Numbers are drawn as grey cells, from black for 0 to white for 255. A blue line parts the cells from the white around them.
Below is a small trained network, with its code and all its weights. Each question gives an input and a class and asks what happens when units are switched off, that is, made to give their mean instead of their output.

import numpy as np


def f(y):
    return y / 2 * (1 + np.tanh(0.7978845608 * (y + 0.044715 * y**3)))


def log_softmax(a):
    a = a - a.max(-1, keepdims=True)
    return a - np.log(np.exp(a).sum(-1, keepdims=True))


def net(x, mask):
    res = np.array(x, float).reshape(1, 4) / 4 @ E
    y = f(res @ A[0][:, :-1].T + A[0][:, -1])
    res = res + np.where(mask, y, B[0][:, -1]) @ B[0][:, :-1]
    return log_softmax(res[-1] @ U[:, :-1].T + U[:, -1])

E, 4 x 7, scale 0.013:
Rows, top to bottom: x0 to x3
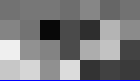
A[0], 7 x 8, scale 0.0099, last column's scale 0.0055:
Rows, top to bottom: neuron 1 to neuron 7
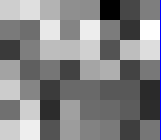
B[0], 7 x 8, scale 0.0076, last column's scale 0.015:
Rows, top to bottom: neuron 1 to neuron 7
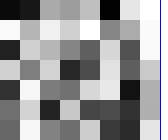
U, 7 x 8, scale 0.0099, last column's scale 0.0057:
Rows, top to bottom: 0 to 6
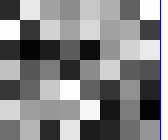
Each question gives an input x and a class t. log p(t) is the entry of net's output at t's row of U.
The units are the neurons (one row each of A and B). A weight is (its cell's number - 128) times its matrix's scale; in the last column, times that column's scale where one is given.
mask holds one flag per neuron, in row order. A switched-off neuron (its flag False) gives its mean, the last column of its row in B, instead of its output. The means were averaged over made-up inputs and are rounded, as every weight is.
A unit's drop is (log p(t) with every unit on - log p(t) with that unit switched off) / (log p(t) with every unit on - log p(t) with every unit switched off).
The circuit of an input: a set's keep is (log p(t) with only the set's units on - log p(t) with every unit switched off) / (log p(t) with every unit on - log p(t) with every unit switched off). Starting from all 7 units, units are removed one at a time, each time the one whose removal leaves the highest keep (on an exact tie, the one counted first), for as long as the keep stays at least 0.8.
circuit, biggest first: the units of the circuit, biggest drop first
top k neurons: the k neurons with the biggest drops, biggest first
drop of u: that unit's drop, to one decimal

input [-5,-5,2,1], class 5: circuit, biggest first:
(neuron 2)
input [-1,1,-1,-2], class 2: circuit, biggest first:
(neuron 2; neuron 7)
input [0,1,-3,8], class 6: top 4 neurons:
(neuron 6; neuron 2; neuron 7; neuron 3)
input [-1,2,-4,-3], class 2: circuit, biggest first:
(neuron 2; neuron 7)
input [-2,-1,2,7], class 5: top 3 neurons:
(neuron 7; neuron 3; neuron 1)
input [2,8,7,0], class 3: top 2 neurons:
(neuron 4; neuron 3)
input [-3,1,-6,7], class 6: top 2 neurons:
(neuron 6; neuron 2)
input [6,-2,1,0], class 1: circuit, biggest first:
(neuron 7; neuron 5)
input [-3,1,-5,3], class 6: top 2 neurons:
(neuron 2; neuron 1)
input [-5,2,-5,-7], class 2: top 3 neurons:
(neuron 2; neuron 7; neuron 5)
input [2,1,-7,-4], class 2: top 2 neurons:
(neuron 2; neuron 7)
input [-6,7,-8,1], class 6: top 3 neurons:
(neuron 6; neuron 1; neuron 4)
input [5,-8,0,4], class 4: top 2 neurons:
(neuron 1; neuron 3)
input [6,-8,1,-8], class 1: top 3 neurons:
(neuron 2; neuron 7; neuron 5)
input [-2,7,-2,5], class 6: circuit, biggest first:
(neuron 6)
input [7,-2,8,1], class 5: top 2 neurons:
(neuron 7; neuron 3)
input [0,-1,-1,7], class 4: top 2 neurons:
(neuron 1; neuron 2)
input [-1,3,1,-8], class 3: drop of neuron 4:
0.3
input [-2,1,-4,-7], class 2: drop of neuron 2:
0.6
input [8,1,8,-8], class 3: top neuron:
(neuron 4)
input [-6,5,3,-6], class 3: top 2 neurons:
(neuron 1; neuron 4)
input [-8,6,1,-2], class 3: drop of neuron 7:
-0.1
